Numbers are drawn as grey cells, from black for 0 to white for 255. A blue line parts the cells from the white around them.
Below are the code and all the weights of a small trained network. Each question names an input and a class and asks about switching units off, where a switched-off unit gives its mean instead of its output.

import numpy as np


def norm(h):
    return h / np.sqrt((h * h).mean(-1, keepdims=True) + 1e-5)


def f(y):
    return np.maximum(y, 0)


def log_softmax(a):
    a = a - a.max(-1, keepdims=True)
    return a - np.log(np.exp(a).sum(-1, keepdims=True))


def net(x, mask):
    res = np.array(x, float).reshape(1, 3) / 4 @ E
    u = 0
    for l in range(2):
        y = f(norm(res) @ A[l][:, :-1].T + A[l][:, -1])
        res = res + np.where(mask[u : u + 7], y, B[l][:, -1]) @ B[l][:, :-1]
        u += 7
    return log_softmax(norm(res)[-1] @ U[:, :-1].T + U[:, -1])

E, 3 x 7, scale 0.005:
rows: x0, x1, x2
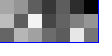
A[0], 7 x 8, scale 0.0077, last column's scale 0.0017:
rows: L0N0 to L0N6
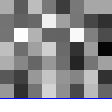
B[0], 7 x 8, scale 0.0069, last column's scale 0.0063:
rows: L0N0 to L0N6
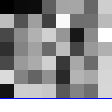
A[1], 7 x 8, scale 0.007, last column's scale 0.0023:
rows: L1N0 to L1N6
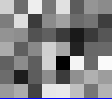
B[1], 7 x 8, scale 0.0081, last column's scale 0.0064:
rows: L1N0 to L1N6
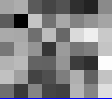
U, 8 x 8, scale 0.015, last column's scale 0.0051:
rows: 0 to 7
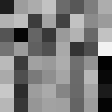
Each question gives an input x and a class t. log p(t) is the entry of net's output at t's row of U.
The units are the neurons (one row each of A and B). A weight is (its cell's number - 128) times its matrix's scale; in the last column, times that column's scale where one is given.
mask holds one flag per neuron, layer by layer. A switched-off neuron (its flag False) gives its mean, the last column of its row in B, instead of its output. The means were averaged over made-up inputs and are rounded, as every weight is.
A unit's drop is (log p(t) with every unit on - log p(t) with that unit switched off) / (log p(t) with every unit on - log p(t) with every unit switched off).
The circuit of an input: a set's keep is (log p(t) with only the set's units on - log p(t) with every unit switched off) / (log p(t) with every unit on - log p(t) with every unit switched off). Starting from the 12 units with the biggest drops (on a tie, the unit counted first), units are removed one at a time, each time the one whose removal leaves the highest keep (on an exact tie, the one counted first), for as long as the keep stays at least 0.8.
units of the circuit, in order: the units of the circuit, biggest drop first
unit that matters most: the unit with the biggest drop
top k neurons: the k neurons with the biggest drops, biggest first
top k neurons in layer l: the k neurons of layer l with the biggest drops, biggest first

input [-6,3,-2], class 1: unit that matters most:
L0N5
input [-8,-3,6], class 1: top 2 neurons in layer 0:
[L0N5, L0N6]
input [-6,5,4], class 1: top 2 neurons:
[L1N5, L0N5]
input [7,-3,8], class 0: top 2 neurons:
[L0N2, L0N5]
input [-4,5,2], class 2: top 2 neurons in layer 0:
[L0N0, L0N4]
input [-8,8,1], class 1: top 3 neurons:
[L0N5, L1N5, L0N1]
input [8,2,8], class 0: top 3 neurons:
[L0N2, L0N5, L1N5]
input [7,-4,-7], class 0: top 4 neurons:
[L0N4, L0N5, L1N5, L1N2]
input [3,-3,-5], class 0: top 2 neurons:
[L0N4, L0N5]
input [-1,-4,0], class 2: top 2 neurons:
[L1N6, L0N2]
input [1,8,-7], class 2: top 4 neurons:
[L0N0, L0N2, L1N4, L1N5]
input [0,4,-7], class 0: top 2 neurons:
[L0N6, L0N3]
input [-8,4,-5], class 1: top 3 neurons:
[L0N5, L0N2, L1N5]
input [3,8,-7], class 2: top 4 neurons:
[L0N0, L0N2, L1N4, L1N5]
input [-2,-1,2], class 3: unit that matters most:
L0N6
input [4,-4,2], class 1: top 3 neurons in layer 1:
[L1N2, L1N4, L1N3]
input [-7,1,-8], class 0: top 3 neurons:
[L0N6, L0N3, L1N2]
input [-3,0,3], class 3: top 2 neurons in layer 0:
[L0N6, L0N5]
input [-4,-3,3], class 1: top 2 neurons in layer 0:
[L0N5, L0N6]
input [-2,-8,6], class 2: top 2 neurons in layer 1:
[L1N6, L1N1]
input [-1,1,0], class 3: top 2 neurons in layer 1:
[L1N4, L1N2]
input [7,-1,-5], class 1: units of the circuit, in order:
[L1N2]
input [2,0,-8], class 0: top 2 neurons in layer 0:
[L0N4, L0N6]
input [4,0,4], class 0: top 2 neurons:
[L0N2, L0N1]
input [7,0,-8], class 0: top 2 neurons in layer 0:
[L0N4, L0N5]
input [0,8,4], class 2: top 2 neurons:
[L0N0, L0N6]
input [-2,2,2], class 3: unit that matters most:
L0N1
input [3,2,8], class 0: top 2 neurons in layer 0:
[L0N2, L0N1]
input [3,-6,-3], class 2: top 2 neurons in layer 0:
[L0N1, L0N2]
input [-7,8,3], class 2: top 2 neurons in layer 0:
[L0N0, L0N4]
